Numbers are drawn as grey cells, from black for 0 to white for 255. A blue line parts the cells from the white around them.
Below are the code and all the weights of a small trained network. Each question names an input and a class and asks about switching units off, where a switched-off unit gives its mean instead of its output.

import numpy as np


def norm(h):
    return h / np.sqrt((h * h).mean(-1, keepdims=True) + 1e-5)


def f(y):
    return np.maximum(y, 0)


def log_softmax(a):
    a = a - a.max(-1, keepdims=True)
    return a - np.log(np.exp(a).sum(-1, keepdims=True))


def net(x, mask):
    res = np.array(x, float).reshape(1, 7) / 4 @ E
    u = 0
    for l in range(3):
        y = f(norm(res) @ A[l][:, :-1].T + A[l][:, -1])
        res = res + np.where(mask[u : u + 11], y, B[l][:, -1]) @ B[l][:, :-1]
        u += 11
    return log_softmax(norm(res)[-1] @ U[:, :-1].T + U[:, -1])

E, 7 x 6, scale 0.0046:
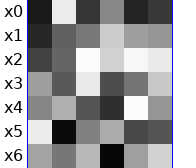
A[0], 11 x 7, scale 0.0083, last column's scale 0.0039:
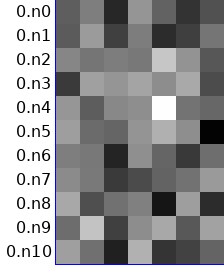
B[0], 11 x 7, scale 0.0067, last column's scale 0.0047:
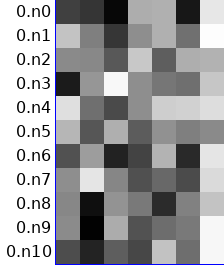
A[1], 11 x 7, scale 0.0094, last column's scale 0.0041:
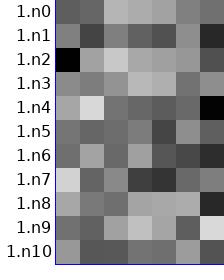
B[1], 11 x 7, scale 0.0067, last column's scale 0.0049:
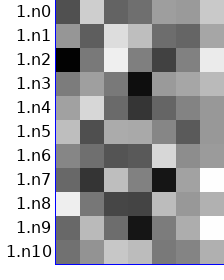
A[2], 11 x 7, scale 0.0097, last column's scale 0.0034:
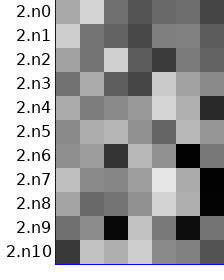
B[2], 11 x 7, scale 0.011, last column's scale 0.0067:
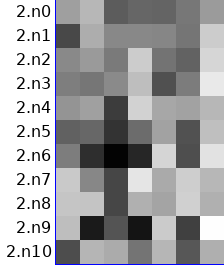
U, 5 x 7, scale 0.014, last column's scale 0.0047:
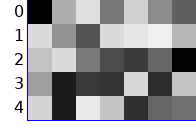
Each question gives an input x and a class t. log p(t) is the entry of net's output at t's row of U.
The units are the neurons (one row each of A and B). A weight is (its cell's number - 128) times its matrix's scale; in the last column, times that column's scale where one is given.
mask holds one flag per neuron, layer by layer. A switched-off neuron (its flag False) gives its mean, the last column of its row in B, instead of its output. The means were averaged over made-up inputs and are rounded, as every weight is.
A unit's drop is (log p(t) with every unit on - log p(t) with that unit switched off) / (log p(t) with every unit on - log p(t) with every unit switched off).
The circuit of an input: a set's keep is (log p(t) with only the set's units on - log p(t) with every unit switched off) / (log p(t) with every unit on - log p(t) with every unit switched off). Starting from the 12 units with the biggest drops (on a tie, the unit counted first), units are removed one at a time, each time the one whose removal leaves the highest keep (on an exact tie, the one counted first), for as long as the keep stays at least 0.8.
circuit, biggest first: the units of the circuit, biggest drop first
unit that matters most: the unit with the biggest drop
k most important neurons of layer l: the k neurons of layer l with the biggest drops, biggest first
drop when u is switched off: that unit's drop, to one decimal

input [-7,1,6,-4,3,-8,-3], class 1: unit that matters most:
0.n4
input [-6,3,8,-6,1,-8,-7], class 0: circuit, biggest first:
(0.n3, 1.n2)
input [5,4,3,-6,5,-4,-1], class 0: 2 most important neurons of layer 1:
(1.n2, 1.n9)
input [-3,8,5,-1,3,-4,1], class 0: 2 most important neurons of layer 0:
(0.n3, 0.n1)
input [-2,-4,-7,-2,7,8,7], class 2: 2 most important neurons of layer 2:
(2.n9, 2.n6)
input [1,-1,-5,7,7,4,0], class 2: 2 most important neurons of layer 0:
(0.n7, 0.n9)
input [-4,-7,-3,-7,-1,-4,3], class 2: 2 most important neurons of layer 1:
(1.n7, 1.n4)
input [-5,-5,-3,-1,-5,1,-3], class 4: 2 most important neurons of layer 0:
(0.n8, 0.n0)
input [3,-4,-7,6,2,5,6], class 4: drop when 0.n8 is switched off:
0.2
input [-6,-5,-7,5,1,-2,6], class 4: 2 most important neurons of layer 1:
(1.n7, 1.n9)
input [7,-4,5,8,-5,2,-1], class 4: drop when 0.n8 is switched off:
0.4
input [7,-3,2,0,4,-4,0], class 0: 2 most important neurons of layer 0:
(0.n3, 0.n6)
